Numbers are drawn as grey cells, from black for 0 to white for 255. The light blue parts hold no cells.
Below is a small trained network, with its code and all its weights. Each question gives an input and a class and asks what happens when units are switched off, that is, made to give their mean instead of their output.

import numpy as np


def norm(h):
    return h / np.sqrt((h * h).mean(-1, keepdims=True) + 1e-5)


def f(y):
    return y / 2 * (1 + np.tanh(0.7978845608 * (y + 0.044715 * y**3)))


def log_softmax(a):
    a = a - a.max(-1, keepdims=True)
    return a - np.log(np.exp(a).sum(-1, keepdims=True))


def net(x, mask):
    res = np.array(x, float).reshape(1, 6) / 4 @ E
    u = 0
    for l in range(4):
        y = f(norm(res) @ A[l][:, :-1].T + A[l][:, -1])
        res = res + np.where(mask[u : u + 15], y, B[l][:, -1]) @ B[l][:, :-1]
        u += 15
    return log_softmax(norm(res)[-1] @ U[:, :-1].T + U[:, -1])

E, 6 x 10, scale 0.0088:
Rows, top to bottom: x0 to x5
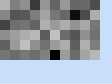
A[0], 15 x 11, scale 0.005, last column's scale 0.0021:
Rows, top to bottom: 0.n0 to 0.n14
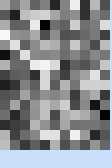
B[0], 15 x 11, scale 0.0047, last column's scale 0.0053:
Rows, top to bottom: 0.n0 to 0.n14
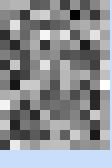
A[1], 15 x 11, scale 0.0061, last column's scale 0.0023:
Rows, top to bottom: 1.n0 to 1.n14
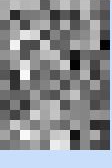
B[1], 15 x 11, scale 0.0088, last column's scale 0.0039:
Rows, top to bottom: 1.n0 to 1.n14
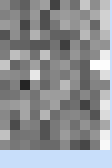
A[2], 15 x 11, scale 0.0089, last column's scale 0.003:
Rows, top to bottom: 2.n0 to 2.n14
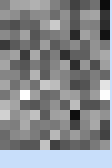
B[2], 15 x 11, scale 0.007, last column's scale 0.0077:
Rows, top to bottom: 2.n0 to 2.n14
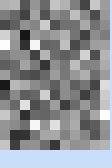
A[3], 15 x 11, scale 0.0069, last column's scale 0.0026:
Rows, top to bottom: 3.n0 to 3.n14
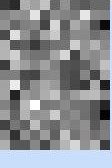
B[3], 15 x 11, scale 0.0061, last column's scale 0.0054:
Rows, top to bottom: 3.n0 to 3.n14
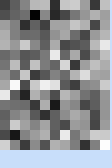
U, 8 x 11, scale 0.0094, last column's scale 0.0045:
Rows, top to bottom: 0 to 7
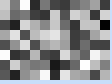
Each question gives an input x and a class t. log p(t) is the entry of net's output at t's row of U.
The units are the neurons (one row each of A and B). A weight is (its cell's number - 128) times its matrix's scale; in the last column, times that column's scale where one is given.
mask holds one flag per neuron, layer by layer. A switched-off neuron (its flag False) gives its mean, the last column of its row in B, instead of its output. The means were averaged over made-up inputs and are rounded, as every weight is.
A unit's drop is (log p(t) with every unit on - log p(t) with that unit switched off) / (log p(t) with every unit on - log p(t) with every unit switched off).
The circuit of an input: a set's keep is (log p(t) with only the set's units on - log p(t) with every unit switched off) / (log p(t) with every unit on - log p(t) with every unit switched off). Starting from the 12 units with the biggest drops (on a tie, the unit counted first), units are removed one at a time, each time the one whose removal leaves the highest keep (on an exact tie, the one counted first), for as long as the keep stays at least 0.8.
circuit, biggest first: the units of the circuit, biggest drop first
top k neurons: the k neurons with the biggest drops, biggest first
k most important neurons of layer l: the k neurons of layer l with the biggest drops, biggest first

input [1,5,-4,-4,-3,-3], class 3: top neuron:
1.n5
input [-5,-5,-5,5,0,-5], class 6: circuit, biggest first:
1.n3, 1.n0, 3.n1
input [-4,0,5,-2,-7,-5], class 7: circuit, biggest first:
3.n0, 2.n11, 1.n11
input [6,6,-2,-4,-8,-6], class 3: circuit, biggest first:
0.n14, 3.n8
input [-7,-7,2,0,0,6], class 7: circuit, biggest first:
2.n9, 2.n11
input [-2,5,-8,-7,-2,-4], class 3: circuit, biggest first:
0.n14, 3.n8
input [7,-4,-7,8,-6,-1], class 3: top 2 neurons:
0.n3, 1.n2
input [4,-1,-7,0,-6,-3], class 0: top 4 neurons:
1.n4, 2.n10, 0.n2, 0.n3
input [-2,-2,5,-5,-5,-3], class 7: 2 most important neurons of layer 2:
2.n11, 2.n2
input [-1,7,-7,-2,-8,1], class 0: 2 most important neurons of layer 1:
1.n2, 1.n4
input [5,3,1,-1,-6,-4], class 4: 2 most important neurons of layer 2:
2.n10, 2.n11
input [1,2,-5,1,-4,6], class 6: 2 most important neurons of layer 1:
1.n6, 1.n13
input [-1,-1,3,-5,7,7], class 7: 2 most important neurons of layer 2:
2.n9, 2.n11
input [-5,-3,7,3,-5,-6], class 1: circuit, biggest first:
0.n13
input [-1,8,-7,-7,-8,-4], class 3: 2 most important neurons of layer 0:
0.n14, 0.n6
